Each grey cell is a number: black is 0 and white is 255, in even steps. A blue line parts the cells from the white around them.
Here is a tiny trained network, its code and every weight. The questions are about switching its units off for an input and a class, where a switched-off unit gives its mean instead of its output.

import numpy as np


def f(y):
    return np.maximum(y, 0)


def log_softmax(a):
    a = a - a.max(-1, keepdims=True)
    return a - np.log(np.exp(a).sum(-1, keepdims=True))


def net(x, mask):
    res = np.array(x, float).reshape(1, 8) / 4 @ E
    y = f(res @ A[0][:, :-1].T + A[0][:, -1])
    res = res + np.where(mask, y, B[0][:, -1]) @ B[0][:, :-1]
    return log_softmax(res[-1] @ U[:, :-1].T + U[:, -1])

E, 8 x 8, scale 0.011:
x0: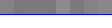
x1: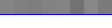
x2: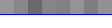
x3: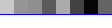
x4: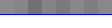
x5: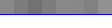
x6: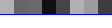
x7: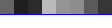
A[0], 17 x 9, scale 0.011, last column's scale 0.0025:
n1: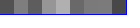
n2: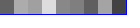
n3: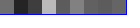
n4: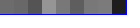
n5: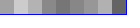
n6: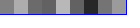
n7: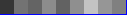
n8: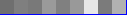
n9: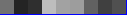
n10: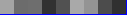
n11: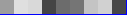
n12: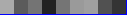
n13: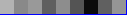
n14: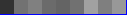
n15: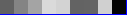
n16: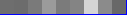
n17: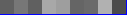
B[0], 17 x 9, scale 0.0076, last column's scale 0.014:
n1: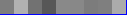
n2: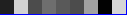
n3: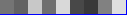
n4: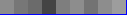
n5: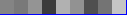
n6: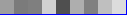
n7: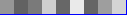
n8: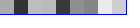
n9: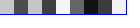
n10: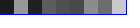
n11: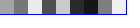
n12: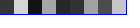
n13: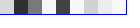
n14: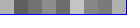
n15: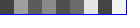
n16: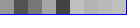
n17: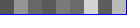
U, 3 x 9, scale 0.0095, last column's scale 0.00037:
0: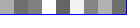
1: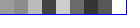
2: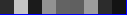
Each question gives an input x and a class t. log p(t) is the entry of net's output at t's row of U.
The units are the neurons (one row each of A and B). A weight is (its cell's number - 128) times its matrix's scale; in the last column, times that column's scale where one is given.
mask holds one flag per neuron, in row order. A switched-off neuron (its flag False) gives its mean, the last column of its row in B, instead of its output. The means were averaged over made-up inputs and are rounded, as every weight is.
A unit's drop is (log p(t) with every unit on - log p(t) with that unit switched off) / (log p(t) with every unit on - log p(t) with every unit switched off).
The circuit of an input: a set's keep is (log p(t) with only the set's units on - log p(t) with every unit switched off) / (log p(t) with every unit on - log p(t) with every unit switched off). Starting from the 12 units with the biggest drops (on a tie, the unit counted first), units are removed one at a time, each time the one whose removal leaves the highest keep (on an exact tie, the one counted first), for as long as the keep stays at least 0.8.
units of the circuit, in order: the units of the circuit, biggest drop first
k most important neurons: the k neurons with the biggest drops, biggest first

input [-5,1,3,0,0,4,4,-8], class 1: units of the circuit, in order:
(n11)
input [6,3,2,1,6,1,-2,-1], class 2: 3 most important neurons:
(n13; n9; n8)
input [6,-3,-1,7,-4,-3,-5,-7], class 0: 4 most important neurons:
(n13; n6; n9; n3)
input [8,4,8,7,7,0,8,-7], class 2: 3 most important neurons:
(n12; n10; n9)
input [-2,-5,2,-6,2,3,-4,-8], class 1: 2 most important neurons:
(n11; n13)
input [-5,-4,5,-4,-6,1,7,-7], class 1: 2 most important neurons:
(n11; n15)
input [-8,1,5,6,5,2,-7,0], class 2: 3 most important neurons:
(n2; n15; n8)
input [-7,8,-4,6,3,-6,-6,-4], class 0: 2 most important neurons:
(n13; n6)
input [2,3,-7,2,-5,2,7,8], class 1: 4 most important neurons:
(n9; n3; n15; n2)
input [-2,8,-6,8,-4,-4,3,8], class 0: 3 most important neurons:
(n13; n6; n11)
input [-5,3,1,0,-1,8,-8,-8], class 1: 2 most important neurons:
(n11; n5)
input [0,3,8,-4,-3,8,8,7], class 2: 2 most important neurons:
(n12; n10)
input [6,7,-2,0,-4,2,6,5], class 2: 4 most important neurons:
(n12; n10; n11; n5)
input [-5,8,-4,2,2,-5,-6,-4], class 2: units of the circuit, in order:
(n2)
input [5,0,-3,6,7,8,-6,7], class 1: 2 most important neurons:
(n9; n3)
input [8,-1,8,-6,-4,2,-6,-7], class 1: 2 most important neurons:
(n11; n13)
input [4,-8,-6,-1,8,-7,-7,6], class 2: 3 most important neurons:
(n15; n2; n11)
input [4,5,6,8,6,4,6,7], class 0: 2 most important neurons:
(n13; n6)
